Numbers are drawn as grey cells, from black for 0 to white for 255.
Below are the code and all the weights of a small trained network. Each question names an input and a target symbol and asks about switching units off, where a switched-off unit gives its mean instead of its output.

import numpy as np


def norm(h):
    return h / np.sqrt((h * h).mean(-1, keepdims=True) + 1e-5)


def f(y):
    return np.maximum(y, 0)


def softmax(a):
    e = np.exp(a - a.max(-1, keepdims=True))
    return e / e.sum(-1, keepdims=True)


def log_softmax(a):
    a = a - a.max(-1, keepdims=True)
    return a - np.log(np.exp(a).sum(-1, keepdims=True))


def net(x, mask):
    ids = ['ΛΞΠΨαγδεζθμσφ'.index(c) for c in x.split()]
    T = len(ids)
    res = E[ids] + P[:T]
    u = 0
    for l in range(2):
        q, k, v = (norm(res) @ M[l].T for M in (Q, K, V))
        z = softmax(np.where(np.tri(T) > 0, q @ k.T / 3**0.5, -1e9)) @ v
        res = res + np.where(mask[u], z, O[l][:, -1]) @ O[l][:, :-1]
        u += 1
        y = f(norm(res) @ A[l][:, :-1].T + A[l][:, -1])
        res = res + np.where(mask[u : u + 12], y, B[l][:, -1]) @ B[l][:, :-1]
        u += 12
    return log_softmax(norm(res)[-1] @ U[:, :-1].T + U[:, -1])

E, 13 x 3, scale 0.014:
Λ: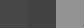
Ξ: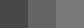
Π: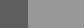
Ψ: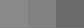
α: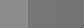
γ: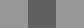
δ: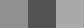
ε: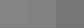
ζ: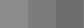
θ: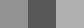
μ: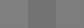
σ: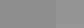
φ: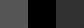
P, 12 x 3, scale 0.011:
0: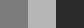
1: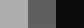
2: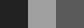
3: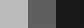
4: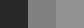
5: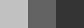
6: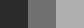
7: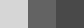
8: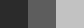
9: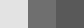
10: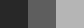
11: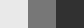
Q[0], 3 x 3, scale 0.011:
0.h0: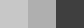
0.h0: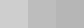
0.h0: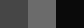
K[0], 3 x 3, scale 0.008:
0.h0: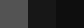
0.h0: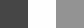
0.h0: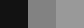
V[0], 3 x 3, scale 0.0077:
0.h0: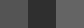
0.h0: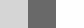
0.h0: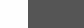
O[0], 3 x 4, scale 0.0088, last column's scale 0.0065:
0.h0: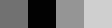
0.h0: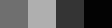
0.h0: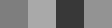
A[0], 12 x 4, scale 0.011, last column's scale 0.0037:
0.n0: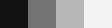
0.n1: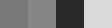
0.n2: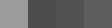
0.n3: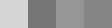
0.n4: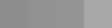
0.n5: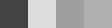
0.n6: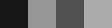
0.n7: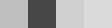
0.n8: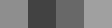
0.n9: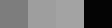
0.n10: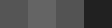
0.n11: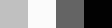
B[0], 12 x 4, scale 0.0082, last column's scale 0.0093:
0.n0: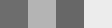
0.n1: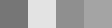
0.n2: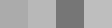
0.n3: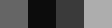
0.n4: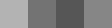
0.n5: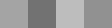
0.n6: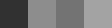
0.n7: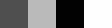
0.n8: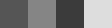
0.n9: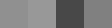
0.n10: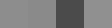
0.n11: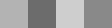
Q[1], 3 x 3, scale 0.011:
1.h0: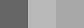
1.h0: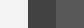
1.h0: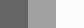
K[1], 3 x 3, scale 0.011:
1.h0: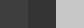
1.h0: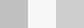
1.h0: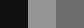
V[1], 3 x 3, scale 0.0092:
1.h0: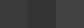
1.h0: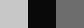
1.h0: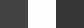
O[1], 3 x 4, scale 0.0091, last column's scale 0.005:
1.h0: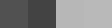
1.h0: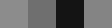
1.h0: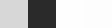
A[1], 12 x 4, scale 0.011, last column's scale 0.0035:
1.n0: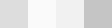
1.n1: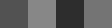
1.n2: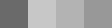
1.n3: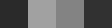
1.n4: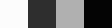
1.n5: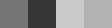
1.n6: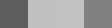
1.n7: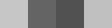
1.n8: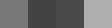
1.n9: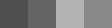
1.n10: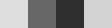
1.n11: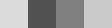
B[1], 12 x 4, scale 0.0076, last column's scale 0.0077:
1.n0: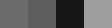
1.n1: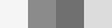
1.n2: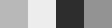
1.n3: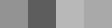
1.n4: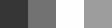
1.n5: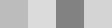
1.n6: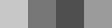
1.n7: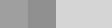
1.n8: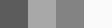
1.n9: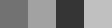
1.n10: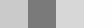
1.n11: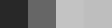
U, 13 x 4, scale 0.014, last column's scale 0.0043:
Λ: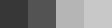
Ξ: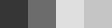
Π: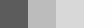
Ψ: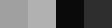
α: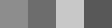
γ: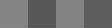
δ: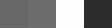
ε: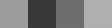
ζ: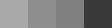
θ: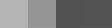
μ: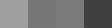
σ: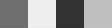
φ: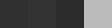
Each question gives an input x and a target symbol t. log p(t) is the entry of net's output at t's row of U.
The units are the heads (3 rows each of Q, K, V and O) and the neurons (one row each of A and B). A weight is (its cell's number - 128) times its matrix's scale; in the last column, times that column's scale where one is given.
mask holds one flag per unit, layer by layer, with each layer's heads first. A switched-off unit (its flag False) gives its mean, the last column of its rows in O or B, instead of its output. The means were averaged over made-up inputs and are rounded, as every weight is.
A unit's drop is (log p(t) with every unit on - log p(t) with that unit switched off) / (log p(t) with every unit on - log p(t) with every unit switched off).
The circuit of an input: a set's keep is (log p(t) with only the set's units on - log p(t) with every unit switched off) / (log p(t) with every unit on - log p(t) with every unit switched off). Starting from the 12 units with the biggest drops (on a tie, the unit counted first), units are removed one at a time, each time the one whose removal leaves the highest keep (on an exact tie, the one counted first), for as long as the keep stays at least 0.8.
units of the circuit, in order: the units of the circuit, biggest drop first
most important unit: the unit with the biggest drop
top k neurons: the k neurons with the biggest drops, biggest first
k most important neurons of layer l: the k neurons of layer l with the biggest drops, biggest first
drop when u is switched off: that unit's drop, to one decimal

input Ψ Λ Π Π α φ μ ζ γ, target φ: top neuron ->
(1.n10)
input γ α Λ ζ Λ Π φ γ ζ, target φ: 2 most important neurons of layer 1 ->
(1.n10 1.n7)
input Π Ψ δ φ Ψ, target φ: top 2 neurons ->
(1.n10 0.n7)
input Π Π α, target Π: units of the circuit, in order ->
(1.h0 1.n5 0.n0)
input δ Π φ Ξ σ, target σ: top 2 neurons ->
(1.n9 1.n10)
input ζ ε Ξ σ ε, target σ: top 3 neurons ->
(0.n0 1.n9 1.n10)
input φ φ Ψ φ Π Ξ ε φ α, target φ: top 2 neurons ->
(0.n7 1.n10)
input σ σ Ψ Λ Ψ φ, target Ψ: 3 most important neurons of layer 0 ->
(0.n11 0.n7 0.n5)
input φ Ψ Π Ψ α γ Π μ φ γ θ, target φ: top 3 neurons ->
(1.n10 1.n7 0.n0)
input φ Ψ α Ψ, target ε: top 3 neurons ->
(0.n3 0.n0 0.n7)
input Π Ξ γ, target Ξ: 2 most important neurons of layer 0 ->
(0.n3 0.n2)
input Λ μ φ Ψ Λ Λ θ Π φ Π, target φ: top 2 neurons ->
(0.n3 1.n5)
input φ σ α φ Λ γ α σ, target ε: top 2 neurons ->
(0.n3 1.n10)
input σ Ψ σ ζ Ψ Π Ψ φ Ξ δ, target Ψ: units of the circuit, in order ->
(0.n7)
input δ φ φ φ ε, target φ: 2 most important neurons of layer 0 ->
(0.n7 0.n0)
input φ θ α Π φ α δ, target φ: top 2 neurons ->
(1.n10 1.n7)
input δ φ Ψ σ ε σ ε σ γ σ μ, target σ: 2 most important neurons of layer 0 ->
(0.n0 0.n3)
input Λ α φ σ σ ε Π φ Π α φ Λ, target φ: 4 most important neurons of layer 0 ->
(0.n3 0.n1 0.n0 0.n8)
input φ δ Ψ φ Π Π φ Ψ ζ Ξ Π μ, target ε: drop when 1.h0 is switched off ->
0.2
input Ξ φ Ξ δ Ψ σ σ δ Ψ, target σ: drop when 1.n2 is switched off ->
0.2
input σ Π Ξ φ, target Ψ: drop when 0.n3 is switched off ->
0.0
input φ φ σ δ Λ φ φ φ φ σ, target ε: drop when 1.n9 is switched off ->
0.1
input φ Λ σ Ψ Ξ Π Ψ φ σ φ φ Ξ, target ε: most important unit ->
0.h0
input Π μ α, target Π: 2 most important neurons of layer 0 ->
(0.n1 0.n2)
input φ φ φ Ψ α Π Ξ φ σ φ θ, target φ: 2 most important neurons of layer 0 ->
(0.n7 0.n0)
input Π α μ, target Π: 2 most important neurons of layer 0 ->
(0.n1 0.n2)
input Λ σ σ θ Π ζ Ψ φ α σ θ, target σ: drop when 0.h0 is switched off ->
0.4
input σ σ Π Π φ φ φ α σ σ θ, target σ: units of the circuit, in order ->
(0.h0)
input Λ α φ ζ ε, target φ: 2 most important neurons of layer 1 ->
(1.n10 1.n7)
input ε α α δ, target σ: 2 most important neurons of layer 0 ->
(0.n11 0.n7)
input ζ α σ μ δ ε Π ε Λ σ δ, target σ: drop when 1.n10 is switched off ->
0.2
